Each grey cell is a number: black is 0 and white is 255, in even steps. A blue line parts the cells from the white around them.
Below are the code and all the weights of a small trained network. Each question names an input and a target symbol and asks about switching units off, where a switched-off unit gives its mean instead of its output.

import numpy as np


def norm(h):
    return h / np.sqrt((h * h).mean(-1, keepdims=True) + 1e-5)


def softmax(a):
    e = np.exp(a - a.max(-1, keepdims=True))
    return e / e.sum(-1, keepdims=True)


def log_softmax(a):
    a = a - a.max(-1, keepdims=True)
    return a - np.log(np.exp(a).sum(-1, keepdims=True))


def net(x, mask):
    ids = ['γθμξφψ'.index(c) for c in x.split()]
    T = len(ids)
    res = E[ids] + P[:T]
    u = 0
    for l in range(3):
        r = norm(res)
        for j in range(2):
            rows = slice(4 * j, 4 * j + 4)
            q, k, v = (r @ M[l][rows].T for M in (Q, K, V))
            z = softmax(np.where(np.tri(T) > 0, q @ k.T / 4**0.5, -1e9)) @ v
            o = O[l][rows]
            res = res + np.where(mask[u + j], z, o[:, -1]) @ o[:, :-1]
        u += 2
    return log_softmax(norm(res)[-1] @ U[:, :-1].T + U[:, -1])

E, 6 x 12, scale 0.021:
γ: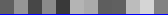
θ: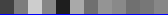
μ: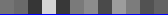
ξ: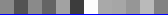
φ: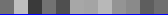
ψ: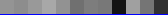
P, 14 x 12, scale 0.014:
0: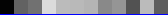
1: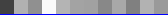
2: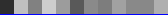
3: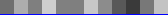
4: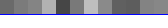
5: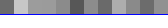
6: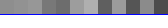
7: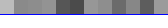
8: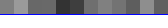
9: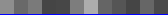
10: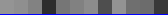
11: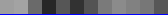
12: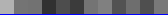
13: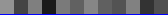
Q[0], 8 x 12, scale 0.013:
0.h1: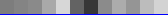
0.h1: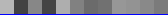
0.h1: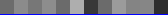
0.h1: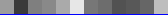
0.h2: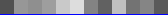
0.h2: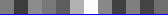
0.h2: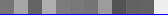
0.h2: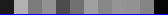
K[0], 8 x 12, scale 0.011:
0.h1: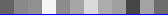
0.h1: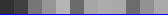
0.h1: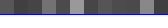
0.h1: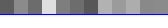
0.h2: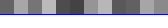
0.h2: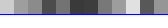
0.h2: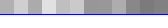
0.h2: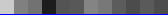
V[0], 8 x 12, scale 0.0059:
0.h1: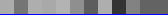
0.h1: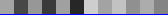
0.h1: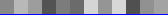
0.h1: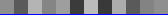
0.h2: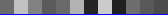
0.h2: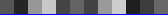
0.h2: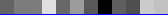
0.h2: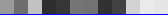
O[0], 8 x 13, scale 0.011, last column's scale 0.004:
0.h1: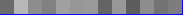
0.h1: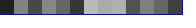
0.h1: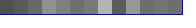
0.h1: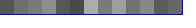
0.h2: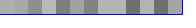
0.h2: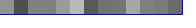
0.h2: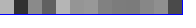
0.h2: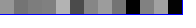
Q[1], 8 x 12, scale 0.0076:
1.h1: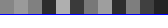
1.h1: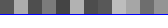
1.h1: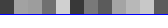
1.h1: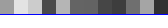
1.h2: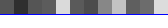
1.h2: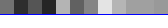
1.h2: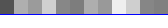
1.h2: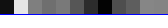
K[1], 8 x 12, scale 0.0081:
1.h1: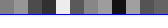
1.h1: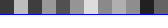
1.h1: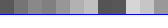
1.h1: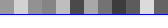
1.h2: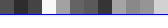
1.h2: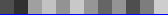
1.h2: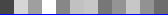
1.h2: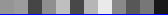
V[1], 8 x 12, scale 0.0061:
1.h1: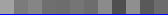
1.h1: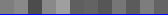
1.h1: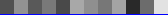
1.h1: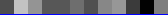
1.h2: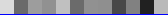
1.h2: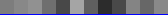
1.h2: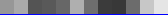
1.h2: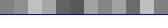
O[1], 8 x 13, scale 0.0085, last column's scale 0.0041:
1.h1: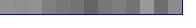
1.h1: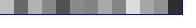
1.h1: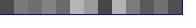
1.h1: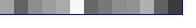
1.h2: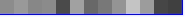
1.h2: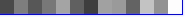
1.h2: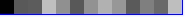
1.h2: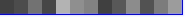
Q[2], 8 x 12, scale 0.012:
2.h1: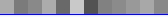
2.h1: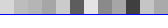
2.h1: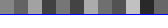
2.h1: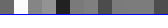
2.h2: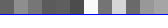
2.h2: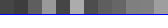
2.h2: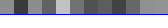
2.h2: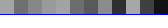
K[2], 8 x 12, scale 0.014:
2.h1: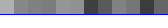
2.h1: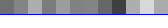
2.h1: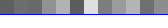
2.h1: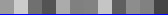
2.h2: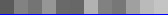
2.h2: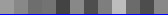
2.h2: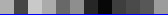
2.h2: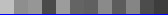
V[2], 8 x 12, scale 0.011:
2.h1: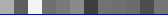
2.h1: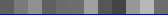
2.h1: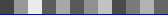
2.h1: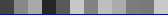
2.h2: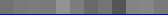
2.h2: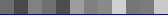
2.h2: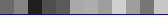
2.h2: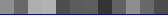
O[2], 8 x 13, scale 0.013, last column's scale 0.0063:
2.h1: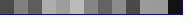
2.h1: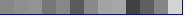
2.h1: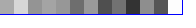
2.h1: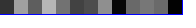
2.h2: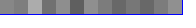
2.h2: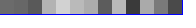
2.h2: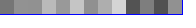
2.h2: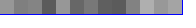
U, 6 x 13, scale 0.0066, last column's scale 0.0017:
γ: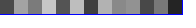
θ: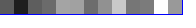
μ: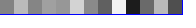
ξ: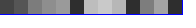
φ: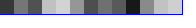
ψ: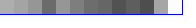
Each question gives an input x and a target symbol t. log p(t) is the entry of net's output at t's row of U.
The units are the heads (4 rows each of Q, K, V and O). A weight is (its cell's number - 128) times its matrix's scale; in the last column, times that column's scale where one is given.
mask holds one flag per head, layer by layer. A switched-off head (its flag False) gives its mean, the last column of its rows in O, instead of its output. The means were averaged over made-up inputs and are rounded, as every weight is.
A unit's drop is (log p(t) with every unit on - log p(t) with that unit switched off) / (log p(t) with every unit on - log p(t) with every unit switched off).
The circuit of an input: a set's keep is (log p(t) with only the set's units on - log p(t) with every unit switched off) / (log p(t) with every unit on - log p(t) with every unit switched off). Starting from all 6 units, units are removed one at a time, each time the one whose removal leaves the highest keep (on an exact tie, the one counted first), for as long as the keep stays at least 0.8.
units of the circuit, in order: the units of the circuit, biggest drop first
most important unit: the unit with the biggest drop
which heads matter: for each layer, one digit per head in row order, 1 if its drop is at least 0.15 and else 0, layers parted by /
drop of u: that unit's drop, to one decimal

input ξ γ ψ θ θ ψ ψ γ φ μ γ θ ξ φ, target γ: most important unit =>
0.h2
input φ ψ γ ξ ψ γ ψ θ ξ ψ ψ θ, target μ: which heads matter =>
00 / 00 / 00
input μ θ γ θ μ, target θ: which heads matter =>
00 / 00 / 10
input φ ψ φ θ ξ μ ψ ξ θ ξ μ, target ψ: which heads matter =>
11 / 00 / 00
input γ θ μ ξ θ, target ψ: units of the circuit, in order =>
0.h1, 0.h2, 1.h2
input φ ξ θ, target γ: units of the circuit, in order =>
2.h1, 2.h2
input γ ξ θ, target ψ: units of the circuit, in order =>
1.h2, 2.h1
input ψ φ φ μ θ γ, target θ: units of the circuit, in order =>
0.h2, 2.h1
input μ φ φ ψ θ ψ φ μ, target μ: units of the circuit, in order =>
0.h1, 2.h1
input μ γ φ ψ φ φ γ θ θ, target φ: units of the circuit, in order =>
0.h2, 2.h1
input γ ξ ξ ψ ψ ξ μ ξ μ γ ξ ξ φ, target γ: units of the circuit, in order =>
2.h1, 2.h2
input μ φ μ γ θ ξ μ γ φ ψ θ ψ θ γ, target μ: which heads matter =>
01 / 00 / 00
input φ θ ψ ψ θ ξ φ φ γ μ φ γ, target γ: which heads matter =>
00 / 00 / 11
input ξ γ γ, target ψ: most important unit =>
0.h1
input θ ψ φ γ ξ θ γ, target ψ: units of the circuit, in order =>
0.h2, 0.h1
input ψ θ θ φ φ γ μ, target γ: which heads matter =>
00 / 00 / 10
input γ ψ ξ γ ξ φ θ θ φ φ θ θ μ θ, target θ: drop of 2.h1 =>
0.6
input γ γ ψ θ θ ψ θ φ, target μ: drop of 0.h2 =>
0.0
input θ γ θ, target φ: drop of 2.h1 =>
0.3
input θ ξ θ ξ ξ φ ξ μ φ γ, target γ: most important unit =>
2.h1
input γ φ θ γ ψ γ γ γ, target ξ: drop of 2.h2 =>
0.1
